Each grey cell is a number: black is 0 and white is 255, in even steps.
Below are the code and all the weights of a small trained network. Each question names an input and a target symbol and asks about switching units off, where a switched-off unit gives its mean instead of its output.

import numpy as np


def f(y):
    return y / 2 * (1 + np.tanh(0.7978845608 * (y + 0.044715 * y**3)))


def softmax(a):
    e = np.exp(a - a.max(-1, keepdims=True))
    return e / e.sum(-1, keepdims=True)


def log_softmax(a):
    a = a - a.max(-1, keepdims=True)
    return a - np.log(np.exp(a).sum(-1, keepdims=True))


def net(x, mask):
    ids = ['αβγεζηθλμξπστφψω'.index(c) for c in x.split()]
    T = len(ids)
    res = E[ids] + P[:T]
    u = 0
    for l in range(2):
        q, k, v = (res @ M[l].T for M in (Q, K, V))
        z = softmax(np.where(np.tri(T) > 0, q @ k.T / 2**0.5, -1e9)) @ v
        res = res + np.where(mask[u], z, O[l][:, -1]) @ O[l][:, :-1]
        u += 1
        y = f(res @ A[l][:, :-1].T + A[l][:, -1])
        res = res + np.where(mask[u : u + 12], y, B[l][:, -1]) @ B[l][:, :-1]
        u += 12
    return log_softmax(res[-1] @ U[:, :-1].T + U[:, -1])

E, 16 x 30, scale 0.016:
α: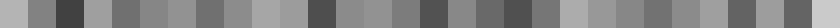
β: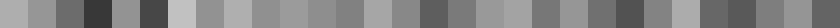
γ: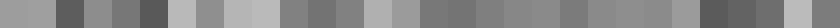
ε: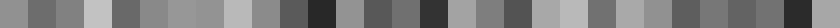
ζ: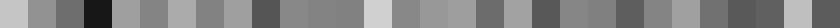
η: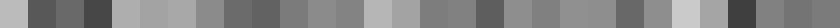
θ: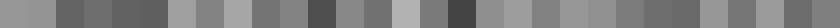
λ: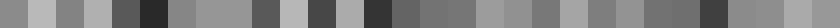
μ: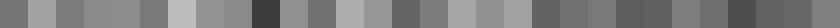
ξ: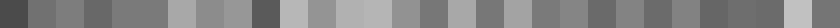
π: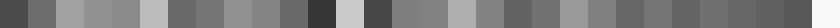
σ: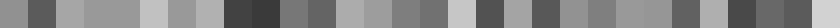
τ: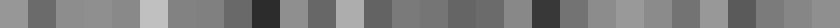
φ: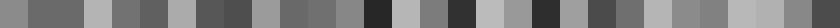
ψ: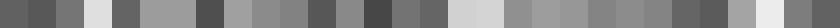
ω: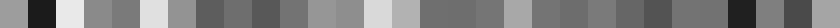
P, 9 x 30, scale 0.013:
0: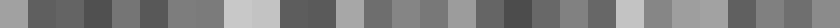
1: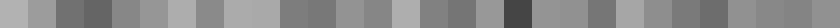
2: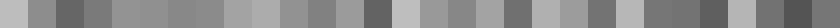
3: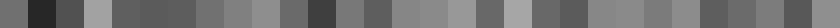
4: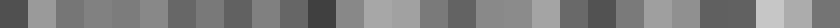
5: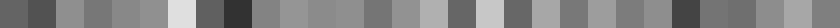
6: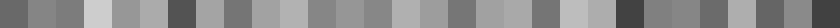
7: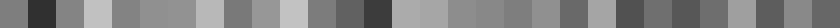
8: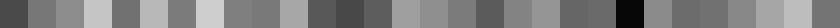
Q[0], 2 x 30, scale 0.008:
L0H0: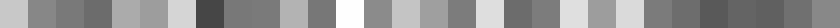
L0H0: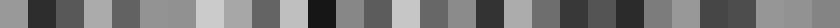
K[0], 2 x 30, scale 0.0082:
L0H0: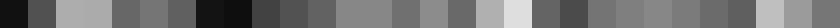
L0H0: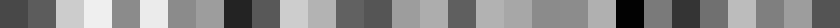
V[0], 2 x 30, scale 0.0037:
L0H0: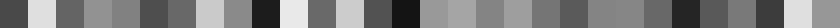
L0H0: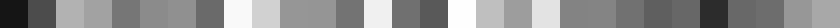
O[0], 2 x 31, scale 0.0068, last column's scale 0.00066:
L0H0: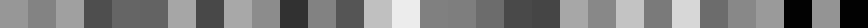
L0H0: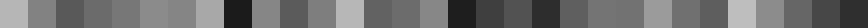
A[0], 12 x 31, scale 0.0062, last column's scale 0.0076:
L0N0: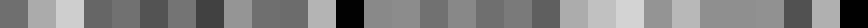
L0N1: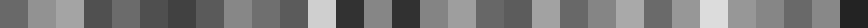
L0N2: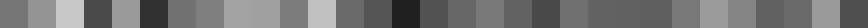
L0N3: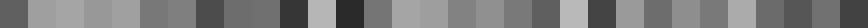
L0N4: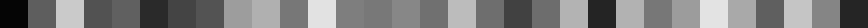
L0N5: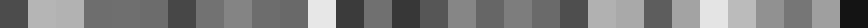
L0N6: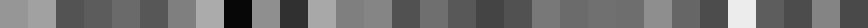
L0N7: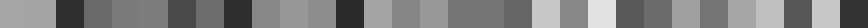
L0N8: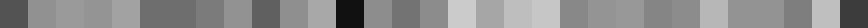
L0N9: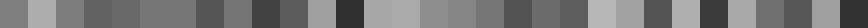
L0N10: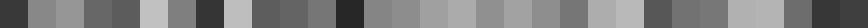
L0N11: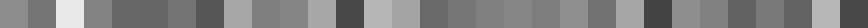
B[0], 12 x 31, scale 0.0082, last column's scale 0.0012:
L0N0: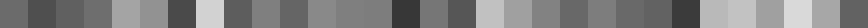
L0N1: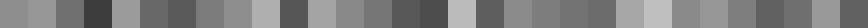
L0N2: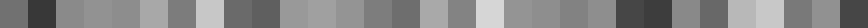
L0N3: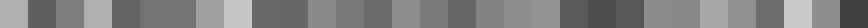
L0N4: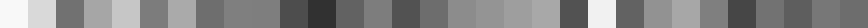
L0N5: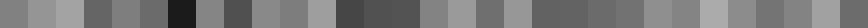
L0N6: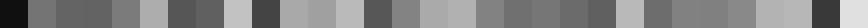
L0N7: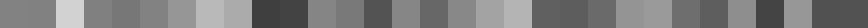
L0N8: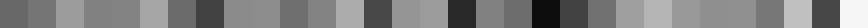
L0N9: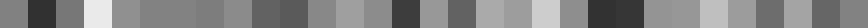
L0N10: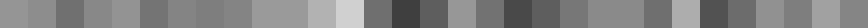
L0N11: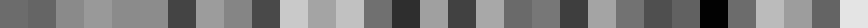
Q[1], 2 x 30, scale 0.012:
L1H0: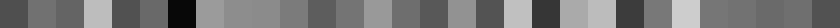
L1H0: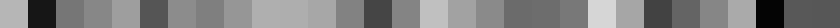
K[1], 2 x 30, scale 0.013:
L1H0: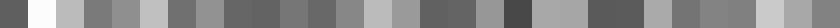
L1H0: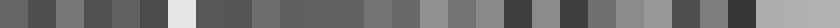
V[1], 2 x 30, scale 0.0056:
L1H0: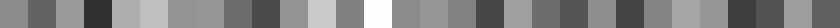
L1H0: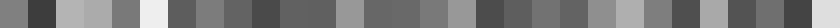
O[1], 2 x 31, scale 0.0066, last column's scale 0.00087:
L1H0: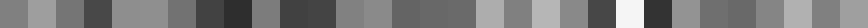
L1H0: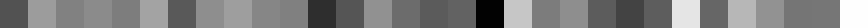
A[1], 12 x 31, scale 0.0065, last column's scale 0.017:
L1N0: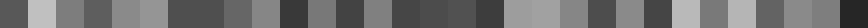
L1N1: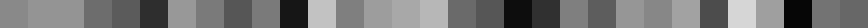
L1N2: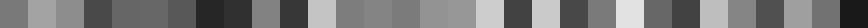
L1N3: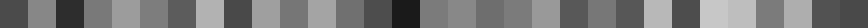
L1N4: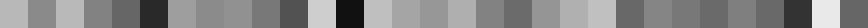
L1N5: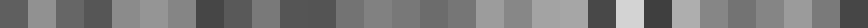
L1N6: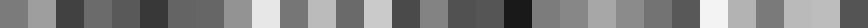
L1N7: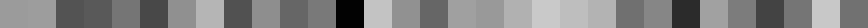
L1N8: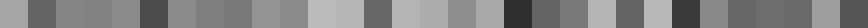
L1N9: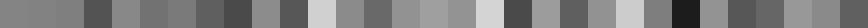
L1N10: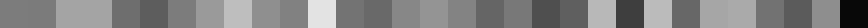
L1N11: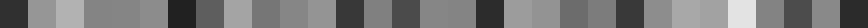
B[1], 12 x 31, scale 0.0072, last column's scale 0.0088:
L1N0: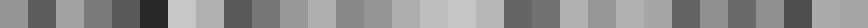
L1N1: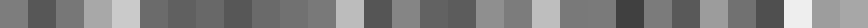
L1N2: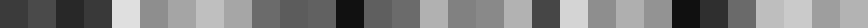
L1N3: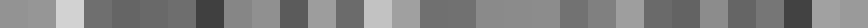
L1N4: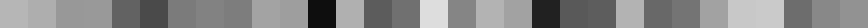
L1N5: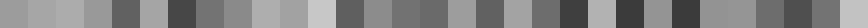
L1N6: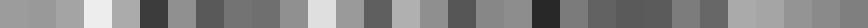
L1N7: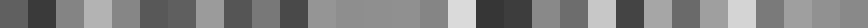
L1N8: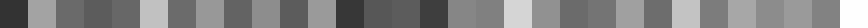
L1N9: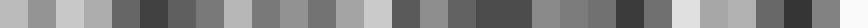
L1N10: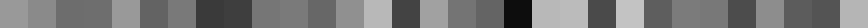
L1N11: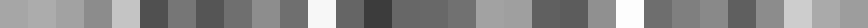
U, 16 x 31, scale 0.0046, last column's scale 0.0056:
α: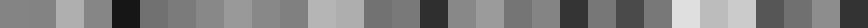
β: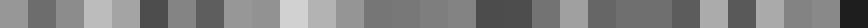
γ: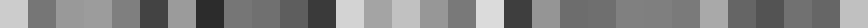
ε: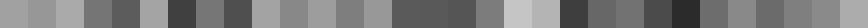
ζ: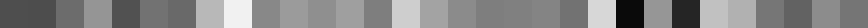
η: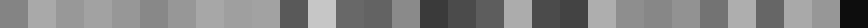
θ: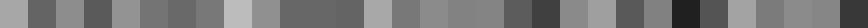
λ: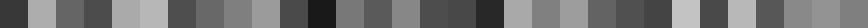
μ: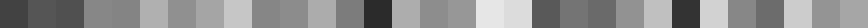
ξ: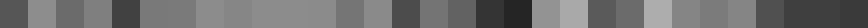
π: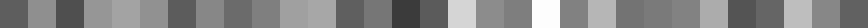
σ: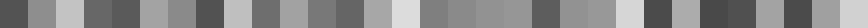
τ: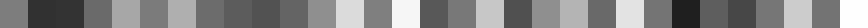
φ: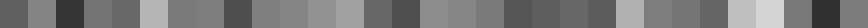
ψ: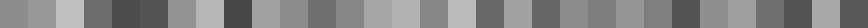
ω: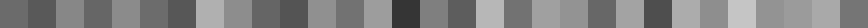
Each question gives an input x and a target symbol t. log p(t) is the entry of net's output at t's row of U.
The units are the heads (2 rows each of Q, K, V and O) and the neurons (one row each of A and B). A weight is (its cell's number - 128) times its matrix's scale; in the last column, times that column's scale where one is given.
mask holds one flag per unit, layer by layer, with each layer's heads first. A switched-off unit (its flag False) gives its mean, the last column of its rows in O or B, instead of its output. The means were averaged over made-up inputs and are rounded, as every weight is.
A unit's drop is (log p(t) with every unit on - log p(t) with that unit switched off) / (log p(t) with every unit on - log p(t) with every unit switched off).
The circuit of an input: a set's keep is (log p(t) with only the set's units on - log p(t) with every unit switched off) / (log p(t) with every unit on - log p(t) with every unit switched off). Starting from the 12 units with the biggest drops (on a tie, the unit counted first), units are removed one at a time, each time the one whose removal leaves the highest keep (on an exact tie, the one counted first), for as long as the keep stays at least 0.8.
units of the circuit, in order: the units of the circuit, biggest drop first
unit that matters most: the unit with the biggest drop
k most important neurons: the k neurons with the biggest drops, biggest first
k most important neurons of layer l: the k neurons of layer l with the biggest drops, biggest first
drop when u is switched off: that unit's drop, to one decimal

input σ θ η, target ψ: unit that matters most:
L1N0
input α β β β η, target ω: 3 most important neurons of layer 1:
(L1N9; L1N2; L1N8)
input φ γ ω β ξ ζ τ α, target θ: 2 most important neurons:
(L1N2; L1N9)
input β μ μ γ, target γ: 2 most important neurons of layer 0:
(L0N6; L0N8)
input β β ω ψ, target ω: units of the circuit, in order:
(L1N9; L1H0; L1N2; L1N8)
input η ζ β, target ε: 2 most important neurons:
(L1N5; L1N2)
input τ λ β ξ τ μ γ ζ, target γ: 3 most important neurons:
(L1N8; L1N2; L0N6)
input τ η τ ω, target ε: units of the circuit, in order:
(L1H0; L1N5)
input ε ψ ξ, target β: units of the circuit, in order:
(L1H0; L1N11; L1N10)
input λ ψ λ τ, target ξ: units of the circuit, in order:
(L1H0; L1N10)
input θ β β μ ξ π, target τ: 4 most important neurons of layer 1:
(L1N9; L1N1; L1N8; L1N5)
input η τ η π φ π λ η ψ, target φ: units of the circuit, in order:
(L1N10; L1N8; L1H0; L0H0)
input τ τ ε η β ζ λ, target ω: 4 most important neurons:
(L1N9; L0N0; L1N2; L1N8)
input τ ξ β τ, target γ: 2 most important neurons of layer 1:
(L1N8; L1N9)
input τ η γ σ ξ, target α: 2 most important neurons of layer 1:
(L1N9; L1N8)
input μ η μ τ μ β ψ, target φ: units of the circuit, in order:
(L0H0)
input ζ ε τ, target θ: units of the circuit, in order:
(L1H0; L1N2; L1N9; L1N5)
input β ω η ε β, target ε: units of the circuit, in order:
(L0H0; L1N3)
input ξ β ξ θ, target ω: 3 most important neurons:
(L1N9; L1N8; L1N2)
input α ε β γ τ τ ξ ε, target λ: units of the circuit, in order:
(L1H0)
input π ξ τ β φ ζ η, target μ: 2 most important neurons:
(L1N8; L0N8)
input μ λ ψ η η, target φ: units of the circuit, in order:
(L0N6; L0H0)
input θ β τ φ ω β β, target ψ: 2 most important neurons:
(L1N0; L1N8)
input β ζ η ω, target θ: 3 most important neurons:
(L1N2; L1N9; L1N8)
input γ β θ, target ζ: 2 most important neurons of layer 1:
(L1N7; L1N10)
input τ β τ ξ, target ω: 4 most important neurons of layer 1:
(L1N9; L1N2; L1N8; L1N5)
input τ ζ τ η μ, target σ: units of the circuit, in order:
(L0H0)
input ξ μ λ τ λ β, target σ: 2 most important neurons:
(L1N8; L1N1)
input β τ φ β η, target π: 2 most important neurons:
(L1N10; L1N8)
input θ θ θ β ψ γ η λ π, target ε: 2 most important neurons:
(L1N5; L1N1)
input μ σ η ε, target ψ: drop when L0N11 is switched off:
0.1
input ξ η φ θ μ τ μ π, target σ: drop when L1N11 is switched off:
0.2
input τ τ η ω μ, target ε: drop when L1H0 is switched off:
0.4
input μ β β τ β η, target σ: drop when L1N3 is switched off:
-0.1
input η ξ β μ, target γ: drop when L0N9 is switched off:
0.0
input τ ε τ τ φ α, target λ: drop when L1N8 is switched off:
-0.1
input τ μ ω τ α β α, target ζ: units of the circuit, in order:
(L1H0)
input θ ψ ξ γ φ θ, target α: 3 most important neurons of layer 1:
(L1N9; L1N8; L1N2)
